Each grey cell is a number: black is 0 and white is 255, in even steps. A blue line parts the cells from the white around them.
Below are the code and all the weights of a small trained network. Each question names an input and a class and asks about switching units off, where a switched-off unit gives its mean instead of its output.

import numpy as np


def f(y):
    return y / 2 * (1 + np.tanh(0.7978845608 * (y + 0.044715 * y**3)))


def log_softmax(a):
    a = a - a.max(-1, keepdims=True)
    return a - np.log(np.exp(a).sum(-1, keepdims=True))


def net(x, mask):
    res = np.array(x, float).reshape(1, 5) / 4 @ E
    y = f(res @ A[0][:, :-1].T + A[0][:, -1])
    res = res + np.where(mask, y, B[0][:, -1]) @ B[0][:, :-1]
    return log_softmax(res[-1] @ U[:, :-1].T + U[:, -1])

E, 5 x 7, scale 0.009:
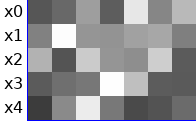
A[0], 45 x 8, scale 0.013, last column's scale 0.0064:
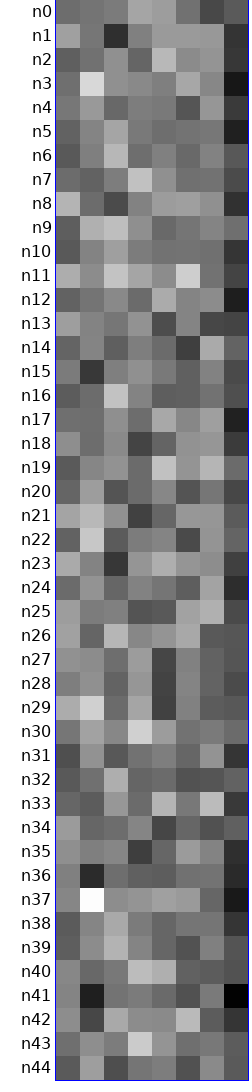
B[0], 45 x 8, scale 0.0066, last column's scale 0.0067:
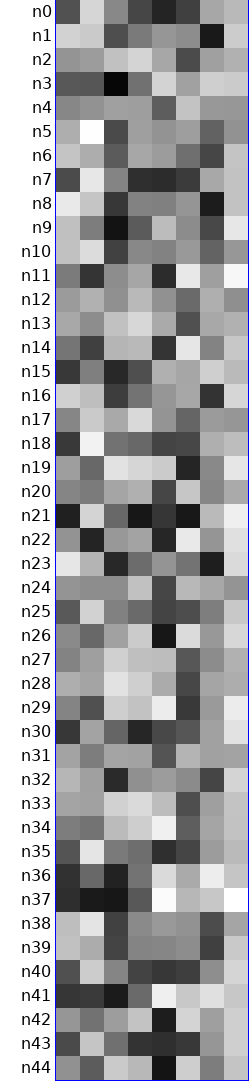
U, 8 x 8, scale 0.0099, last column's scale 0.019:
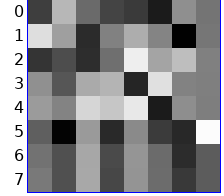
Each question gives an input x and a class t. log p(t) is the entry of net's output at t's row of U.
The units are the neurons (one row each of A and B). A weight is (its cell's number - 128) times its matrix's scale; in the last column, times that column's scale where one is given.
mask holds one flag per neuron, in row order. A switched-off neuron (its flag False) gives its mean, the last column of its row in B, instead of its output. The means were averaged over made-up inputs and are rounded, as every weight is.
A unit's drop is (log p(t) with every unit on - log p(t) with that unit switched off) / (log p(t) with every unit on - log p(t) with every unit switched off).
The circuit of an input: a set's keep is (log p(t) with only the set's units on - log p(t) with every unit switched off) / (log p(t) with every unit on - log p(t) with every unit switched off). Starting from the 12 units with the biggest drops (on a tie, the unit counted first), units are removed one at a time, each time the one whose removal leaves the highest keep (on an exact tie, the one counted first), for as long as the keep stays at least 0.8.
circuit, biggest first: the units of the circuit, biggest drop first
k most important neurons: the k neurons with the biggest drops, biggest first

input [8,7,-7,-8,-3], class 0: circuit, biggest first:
(n21)
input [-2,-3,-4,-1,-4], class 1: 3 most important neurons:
(n1; n11; n26)
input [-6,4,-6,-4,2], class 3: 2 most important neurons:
(n22; n44)
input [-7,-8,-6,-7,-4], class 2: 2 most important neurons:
(n36; n41)
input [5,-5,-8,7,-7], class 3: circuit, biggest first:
(n14; n44)
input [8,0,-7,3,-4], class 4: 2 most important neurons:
(n19; n33)
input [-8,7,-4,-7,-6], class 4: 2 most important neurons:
(n29; n28)
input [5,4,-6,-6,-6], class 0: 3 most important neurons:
(n21; n25; n9)
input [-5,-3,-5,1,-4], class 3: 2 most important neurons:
(n14; n44)
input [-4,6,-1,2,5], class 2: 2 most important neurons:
(n37; n3)
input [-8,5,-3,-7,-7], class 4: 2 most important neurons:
(n29; n28)
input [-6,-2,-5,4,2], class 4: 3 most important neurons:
(n34; n29; n28)
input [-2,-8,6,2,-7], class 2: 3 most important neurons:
(n41; n36; n15)
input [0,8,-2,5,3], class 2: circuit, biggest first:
(n37)
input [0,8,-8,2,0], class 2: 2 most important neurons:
(n37; n3)
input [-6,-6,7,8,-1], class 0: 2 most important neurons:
(n7; n40)
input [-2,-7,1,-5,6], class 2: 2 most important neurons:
(n36; n41)
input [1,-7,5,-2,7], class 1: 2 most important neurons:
(n16; n32)
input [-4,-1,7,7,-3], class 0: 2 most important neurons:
(n40; n7)
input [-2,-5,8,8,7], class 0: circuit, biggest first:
(n7)
